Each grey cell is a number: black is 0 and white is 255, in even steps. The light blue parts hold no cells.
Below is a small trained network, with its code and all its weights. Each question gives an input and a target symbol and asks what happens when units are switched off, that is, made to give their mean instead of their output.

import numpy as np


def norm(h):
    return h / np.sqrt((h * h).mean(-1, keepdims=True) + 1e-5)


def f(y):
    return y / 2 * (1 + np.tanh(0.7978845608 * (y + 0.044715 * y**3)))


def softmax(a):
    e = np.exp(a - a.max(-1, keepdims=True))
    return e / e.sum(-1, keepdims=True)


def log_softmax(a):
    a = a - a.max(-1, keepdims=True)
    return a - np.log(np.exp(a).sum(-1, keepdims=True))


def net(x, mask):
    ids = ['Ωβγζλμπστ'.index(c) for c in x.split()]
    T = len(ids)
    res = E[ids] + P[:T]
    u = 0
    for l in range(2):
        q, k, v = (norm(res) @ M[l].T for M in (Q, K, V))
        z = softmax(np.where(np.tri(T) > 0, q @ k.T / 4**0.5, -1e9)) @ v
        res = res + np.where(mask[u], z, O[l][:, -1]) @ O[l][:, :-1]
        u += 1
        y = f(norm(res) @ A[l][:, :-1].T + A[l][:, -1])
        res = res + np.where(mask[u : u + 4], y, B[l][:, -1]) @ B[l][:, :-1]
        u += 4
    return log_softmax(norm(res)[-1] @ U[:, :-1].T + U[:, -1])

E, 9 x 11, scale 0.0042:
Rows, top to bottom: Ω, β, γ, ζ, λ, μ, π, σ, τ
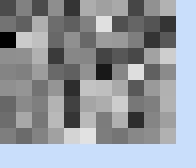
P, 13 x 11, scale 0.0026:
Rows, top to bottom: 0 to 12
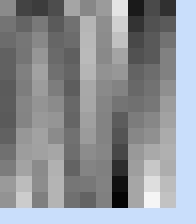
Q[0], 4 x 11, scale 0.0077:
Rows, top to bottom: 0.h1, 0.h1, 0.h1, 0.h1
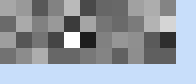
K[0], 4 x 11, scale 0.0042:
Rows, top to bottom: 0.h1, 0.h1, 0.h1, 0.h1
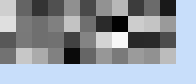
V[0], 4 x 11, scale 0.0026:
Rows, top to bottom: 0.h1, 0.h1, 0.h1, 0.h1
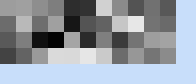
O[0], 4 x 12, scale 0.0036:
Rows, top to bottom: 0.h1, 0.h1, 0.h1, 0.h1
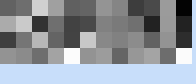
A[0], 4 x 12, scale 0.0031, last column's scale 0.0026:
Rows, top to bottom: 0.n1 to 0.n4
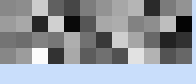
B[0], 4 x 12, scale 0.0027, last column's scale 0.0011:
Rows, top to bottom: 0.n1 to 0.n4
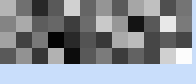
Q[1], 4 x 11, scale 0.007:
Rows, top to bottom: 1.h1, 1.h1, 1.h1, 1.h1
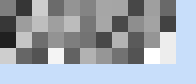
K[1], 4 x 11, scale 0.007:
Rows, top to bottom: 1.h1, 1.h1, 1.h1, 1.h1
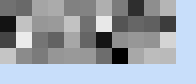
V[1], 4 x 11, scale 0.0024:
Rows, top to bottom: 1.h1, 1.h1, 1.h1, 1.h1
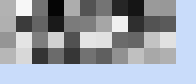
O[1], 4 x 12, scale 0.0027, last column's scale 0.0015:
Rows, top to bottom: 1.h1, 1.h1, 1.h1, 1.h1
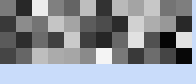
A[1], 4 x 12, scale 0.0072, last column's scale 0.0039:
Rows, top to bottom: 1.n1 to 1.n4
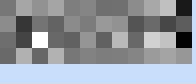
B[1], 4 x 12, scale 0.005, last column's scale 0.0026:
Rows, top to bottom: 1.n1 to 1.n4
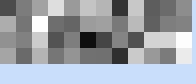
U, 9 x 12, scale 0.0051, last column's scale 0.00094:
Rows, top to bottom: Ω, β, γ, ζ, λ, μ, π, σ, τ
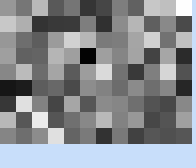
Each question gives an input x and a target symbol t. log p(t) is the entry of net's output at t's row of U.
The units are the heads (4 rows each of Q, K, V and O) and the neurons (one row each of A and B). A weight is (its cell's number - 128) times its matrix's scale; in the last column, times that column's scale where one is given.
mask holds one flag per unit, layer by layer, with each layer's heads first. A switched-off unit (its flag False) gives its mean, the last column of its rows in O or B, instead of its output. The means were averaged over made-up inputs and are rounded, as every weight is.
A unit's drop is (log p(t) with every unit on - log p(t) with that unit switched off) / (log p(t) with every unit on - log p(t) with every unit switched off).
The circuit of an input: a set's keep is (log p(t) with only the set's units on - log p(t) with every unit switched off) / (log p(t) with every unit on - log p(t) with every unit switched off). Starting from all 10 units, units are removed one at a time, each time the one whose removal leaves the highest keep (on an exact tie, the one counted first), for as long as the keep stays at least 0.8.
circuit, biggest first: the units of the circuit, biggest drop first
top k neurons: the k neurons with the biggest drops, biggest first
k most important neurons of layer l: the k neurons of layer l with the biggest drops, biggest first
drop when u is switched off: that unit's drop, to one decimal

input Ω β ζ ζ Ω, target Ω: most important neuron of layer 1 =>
1.n3
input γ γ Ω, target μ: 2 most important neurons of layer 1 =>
1.n3, 1.n4
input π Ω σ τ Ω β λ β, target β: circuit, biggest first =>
1.h1, 0.h1, 1.n1
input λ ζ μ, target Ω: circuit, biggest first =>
1.n3, 1.h1
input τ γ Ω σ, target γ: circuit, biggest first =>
1.h1, 0.h1
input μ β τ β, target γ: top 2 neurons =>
1.n3, 0.n2
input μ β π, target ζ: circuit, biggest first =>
0.h1, 1.h1
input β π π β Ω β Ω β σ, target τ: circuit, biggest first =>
0.h1, 1.h1, 1.n3
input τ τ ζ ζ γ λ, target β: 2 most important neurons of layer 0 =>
0.n1, 0.n2
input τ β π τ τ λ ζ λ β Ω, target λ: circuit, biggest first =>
0.h1, 1.h1
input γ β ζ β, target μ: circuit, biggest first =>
1.h1, 0.h1, 1.n3
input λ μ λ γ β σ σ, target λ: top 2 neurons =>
0.n2, 1.n3
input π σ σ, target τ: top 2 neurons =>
1.n3, 1.n4
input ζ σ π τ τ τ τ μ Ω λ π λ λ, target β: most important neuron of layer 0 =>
0.n4
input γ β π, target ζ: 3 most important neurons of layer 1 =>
1.n3, 1.n4, 1.n1
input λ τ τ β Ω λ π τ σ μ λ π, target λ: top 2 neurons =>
0.n2, 1.n3
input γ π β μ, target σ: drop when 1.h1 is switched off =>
0.9
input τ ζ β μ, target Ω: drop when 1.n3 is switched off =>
0.8
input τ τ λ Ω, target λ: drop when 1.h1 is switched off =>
0.4
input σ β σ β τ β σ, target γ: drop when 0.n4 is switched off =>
0.0
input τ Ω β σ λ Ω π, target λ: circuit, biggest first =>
1.h1
